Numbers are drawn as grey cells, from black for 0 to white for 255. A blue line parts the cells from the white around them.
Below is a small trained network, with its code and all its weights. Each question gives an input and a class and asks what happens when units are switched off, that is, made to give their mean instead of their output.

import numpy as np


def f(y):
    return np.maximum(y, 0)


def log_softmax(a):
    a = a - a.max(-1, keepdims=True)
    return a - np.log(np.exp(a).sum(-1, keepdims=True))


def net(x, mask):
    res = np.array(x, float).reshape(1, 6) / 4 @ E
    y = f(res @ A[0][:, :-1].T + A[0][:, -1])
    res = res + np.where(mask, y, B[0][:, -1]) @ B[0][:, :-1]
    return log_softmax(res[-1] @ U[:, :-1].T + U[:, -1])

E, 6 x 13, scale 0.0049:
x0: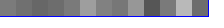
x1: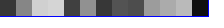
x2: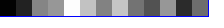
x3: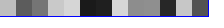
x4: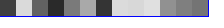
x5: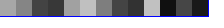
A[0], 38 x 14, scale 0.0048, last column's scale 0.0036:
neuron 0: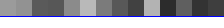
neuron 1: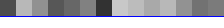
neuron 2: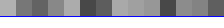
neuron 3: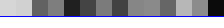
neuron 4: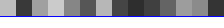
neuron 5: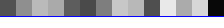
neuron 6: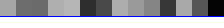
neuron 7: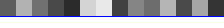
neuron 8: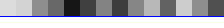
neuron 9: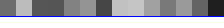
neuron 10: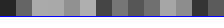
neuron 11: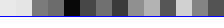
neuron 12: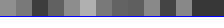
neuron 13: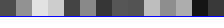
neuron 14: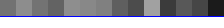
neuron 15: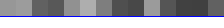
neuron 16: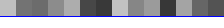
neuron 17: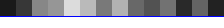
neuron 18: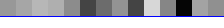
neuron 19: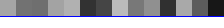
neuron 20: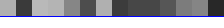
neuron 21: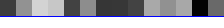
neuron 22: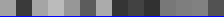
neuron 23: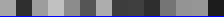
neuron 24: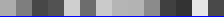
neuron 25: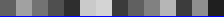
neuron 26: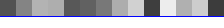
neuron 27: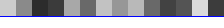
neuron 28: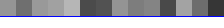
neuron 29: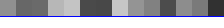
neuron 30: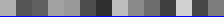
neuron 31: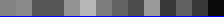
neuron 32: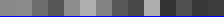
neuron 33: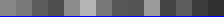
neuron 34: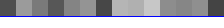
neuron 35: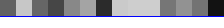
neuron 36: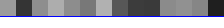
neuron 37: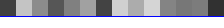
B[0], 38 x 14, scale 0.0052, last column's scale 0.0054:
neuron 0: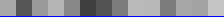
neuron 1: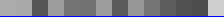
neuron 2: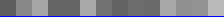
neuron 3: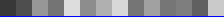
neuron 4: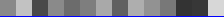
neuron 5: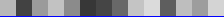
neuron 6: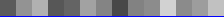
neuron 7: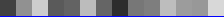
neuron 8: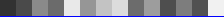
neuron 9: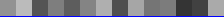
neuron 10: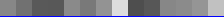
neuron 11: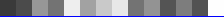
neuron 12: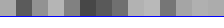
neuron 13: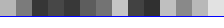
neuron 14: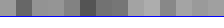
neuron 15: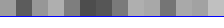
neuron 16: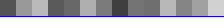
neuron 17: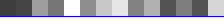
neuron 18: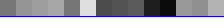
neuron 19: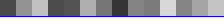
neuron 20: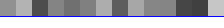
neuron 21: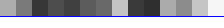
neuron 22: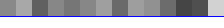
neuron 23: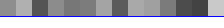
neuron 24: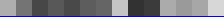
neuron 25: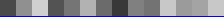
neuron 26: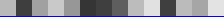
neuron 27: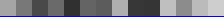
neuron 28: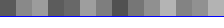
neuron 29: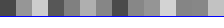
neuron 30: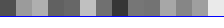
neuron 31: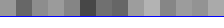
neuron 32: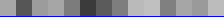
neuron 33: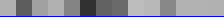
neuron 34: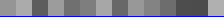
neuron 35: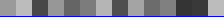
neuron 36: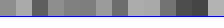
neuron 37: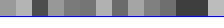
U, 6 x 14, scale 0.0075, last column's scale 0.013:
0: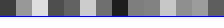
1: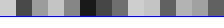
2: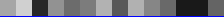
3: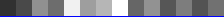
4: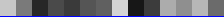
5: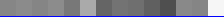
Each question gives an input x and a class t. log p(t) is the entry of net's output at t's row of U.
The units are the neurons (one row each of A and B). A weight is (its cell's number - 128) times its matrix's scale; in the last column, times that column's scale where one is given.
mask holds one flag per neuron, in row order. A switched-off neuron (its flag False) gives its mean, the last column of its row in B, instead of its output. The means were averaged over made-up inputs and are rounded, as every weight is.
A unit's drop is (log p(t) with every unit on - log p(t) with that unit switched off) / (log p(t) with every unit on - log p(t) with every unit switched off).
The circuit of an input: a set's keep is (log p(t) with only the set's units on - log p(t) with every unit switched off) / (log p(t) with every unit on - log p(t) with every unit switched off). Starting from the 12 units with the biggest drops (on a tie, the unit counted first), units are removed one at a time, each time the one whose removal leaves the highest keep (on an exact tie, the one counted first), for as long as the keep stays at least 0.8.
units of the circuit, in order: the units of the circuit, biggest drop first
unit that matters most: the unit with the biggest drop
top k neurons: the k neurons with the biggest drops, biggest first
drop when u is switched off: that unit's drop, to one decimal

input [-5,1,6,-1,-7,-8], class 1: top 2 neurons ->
neuron 26; neuron 5
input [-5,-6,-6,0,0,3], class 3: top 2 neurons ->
neuron 11; neuron 8
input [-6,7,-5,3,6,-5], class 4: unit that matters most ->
neuron 13
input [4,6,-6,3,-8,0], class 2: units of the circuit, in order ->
neuron 4; neuron 20
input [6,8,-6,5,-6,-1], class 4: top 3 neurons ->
neuron 21; neuron 13; neuron 17
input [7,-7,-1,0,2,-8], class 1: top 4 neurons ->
neuron 26; neuron 5; neuron 21; neuron 13
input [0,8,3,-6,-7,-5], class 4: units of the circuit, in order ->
neuron 21; neuron 13
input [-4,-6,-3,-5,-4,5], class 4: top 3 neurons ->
neuron 27; neuron 24; neuron 26
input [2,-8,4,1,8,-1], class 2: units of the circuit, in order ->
neuron 35; neuron 9
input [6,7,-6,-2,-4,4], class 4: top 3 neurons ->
neuron 21; neuron 13; neuron 17
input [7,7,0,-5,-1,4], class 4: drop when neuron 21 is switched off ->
0.3
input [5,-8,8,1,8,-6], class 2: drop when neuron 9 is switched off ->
0.2
